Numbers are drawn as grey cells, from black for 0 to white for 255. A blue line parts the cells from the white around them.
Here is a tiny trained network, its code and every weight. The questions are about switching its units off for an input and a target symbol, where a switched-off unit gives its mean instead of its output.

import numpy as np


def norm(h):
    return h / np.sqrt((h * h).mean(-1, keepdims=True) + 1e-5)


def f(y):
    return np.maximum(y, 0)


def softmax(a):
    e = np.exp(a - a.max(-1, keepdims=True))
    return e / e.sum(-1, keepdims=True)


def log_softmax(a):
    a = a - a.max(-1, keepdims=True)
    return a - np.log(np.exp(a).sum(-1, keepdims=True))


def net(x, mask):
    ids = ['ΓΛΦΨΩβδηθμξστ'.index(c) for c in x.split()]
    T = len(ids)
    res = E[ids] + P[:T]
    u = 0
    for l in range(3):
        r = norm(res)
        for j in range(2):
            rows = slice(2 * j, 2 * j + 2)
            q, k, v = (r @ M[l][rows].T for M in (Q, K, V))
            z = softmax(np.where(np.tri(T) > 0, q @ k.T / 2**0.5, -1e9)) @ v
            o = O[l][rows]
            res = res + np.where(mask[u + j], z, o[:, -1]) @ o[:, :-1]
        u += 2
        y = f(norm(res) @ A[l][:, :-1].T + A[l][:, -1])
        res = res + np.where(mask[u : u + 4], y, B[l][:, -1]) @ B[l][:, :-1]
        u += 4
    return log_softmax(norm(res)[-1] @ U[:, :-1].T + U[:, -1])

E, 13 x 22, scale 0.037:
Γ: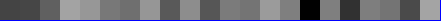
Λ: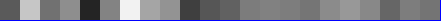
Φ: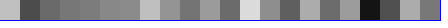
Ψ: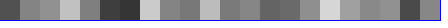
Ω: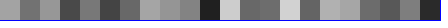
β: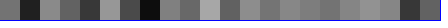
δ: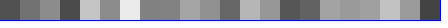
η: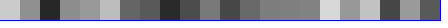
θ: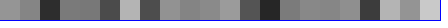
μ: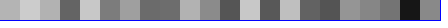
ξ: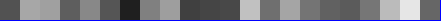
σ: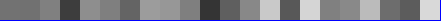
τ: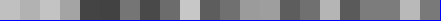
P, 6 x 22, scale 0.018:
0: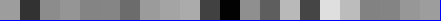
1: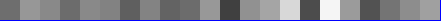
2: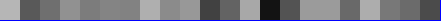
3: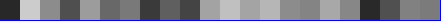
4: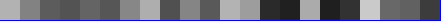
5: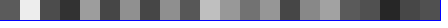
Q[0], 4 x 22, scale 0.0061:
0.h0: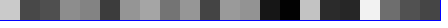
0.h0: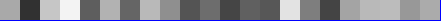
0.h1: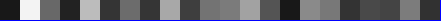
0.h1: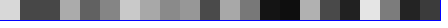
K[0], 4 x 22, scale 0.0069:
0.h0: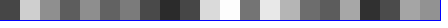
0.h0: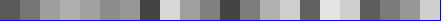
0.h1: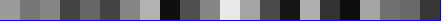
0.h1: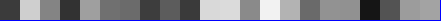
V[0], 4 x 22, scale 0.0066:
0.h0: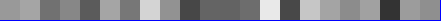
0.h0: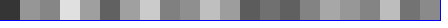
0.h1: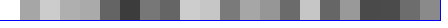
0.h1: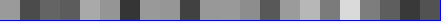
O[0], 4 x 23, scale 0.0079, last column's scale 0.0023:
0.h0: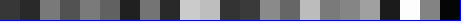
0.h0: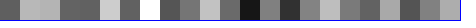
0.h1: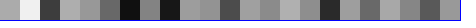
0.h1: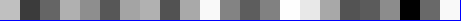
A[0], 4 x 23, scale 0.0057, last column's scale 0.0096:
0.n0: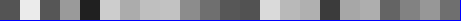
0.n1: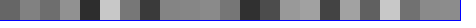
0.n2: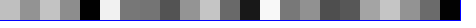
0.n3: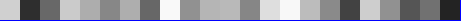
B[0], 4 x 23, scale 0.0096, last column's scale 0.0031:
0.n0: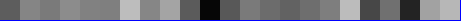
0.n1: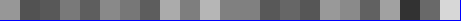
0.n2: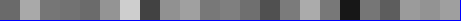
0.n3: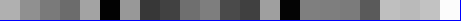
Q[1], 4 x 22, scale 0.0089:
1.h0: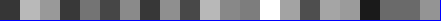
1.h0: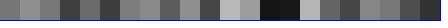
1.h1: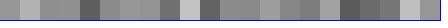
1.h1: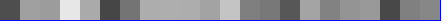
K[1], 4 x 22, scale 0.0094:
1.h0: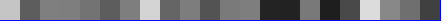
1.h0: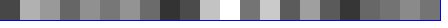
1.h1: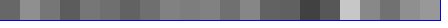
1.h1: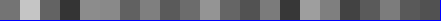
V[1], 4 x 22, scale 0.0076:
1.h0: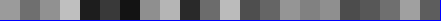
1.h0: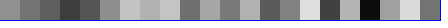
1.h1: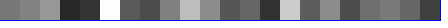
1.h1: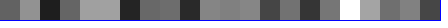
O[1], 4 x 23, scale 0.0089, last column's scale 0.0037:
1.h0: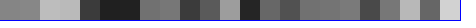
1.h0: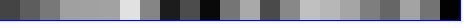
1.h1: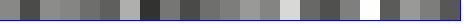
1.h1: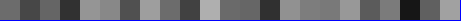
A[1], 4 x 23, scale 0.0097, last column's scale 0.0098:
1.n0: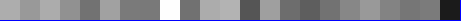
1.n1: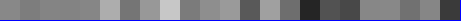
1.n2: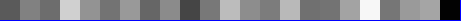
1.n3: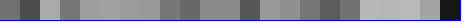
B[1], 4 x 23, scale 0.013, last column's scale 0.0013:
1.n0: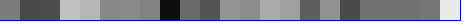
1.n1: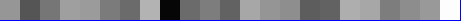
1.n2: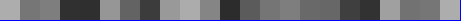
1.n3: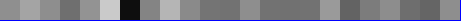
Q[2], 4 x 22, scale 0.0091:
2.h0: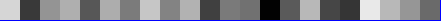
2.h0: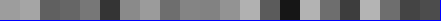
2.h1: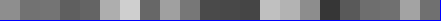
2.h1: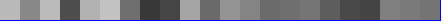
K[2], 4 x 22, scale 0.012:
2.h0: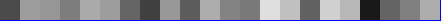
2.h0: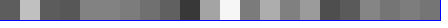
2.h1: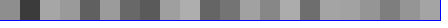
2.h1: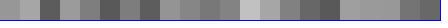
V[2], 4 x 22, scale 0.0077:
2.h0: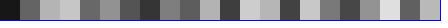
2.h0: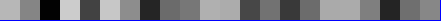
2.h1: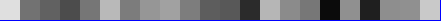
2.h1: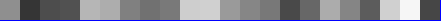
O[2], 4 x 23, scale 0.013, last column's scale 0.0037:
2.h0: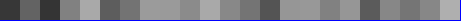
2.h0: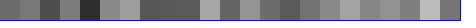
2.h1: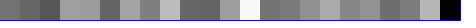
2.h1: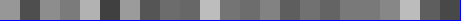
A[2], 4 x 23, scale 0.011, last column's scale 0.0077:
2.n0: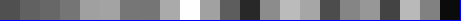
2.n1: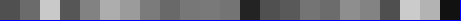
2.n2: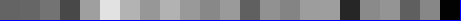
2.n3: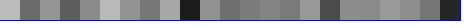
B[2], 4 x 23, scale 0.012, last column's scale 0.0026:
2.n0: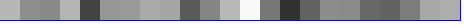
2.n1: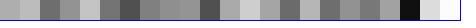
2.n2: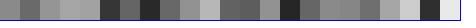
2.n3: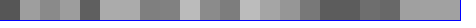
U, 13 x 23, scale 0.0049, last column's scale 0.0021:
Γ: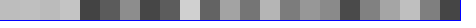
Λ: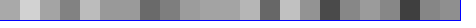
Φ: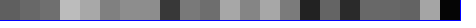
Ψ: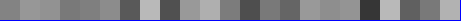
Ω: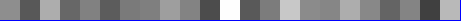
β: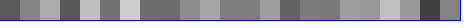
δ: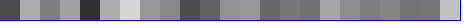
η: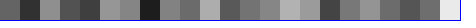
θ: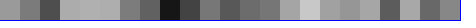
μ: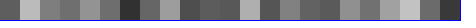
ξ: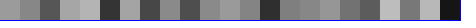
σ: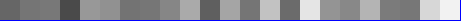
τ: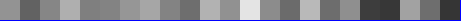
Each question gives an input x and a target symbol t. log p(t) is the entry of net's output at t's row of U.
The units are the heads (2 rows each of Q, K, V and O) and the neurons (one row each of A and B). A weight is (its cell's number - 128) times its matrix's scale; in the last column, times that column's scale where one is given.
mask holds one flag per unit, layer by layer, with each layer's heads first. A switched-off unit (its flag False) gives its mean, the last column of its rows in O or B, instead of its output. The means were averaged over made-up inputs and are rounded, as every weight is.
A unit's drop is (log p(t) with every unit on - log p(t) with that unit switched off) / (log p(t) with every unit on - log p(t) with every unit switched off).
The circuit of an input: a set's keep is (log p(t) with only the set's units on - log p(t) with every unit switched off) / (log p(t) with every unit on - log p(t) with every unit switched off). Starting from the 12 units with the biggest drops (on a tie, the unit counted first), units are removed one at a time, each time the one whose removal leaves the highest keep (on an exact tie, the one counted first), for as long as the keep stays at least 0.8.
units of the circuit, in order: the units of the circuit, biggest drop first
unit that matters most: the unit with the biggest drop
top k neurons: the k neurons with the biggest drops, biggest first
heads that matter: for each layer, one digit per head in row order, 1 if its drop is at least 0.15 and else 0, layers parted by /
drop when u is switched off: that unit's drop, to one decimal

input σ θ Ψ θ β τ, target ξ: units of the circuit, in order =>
[2.h0, 0.h0]
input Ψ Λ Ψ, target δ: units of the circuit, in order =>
[0.h1]
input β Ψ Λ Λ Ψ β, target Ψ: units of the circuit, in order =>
[0.h0, 1.h1]
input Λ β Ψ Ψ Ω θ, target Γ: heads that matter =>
00 / 00 / 10
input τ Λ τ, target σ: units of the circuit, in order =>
[0.h0, 0.h1, 2.n1]
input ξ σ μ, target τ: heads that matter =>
10 / 00 / 00
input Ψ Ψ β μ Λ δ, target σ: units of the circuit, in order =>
[2.n1, 0.h0, 0.h1]
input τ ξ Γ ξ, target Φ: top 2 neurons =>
[1.n0, 1.n1]
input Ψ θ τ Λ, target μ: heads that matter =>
01 / 00 / 00
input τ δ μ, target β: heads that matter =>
01 / 10 / 00
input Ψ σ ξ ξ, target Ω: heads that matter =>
00 / 00 / 10
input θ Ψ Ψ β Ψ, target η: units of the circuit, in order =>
[1.h1, 0.h0, 1.n2]
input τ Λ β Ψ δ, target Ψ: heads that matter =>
10 / 00 / 00
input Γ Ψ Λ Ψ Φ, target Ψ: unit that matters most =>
0.h0
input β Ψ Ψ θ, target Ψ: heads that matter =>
10 / 00 / 00
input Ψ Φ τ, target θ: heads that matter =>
00 / 10 / 00
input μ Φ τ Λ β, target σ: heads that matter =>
11 / 00 / 00
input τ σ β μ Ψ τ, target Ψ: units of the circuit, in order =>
[0.h1, 0.h0]
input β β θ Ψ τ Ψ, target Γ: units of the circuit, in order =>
[0.h0, 1.h1]
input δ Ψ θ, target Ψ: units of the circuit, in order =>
[0.h0]
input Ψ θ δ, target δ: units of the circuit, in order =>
[2.h0, 0.h0]
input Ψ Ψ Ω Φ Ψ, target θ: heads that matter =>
10 / 10 / 00
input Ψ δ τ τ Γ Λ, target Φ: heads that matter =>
00 / 10 / 00
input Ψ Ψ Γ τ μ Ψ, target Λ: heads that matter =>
10 / 10 / 00
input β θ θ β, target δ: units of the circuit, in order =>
[0.h0, 1.h0, 0.h1]
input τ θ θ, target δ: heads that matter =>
10 / 10 / 10
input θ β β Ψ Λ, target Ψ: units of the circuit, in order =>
[0.h0]
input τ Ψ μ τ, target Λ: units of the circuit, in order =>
[1.h0, 0.h0]
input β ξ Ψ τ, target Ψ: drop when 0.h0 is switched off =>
0.5
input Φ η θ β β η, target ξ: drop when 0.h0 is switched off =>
0.7
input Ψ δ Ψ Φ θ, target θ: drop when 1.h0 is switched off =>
0.5
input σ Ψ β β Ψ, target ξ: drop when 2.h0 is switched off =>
0.4
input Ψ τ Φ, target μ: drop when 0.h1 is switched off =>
0.9
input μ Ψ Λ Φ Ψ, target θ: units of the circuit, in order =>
[1.h0]
